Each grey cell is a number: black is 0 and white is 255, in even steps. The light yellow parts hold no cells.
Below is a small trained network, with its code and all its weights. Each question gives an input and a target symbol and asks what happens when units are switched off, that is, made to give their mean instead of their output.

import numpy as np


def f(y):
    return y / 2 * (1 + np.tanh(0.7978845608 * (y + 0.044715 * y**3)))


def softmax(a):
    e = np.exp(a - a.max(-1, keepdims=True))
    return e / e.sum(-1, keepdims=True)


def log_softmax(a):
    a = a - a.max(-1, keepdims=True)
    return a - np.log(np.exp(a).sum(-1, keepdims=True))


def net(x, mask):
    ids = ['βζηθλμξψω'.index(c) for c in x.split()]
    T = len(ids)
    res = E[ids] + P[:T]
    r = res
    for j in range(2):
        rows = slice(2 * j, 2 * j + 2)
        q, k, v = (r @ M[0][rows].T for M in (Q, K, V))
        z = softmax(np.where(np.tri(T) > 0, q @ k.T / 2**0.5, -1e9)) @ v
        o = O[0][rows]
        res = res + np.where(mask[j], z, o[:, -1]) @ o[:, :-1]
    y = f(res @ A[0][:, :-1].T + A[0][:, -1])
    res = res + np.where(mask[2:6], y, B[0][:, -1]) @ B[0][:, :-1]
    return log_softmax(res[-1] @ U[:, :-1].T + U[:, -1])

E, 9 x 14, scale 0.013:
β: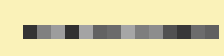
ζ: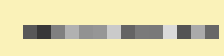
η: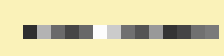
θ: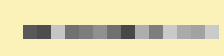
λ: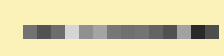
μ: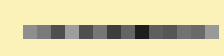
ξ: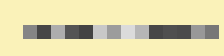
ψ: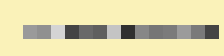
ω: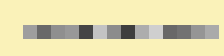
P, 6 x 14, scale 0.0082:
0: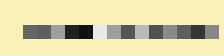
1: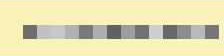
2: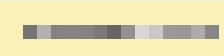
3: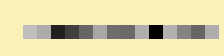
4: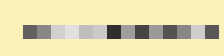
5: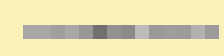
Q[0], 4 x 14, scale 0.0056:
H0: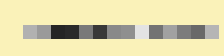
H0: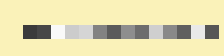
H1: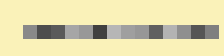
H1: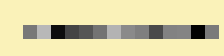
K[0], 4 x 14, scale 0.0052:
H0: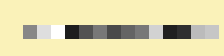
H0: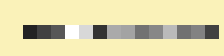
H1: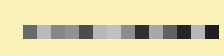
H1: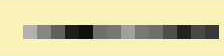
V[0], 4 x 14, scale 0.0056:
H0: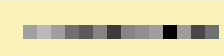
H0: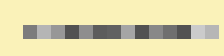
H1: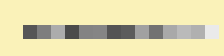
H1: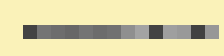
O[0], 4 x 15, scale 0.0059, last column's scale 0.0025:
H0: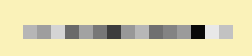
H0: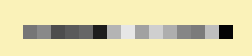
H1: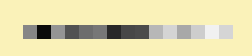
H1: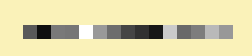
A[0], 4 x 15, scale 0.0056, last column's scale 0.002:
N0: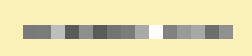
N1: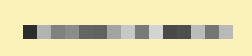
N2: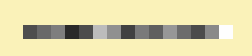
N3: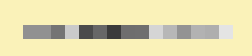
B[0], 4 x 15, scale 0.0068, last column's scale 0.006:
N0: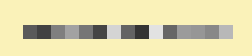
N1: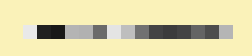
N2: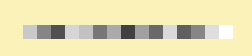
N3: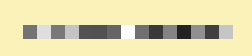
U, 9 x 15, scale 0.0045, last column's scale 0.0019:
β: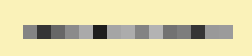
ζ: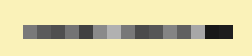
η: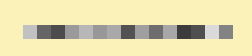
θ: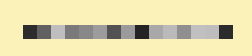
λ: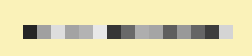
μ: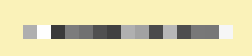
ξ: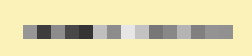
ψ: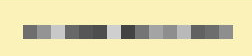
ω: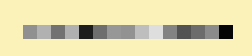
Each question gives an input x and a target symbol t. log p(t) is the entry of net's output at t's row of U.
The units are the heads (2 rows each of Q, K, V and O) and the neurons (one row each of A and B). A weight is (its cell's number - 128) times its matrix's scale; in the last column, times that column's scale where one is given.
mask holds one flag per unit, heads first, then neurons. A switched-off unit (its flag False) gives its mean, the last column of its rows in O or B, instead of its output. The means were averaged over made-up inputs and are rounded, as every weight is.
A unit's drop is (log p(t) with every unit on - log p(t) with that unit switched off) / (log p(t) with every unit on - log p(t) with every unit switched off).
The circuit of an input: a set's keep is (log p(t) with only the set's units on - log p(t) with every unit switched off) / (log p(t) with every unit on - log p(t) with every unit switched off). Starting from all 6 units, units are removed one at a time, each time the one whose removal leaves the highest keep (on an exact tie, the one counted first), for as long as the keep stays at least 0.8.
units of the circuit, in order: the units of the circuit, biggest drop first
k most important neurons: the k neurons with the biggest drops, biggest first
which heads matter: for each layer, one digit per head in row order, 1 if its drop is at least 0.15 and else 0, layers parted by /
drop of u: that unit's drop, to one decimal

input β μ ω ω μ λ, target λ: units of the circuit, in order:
[N2, N1, H0]
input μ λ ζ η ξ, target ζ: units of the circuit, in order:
[H0, N1]
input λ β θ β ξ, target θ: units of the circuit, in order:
[H1]
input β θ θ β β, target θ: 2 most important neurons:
[N0, N2]
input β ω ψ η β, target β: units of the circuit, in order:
[N1, H0, N0]
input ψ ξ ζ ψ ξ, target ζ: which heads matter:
10
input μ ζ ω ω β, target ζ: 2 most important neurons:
[N1, N2]
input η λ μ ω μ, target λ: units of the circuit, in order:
[H0, N2, N1]
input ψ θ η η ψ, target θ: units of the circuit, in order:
[H1, N1]
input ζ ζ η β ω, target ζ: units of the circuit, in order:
[H0, N1, H1]
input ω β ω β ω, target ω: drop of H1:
0.5
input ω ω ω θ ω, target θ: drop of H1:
1.0
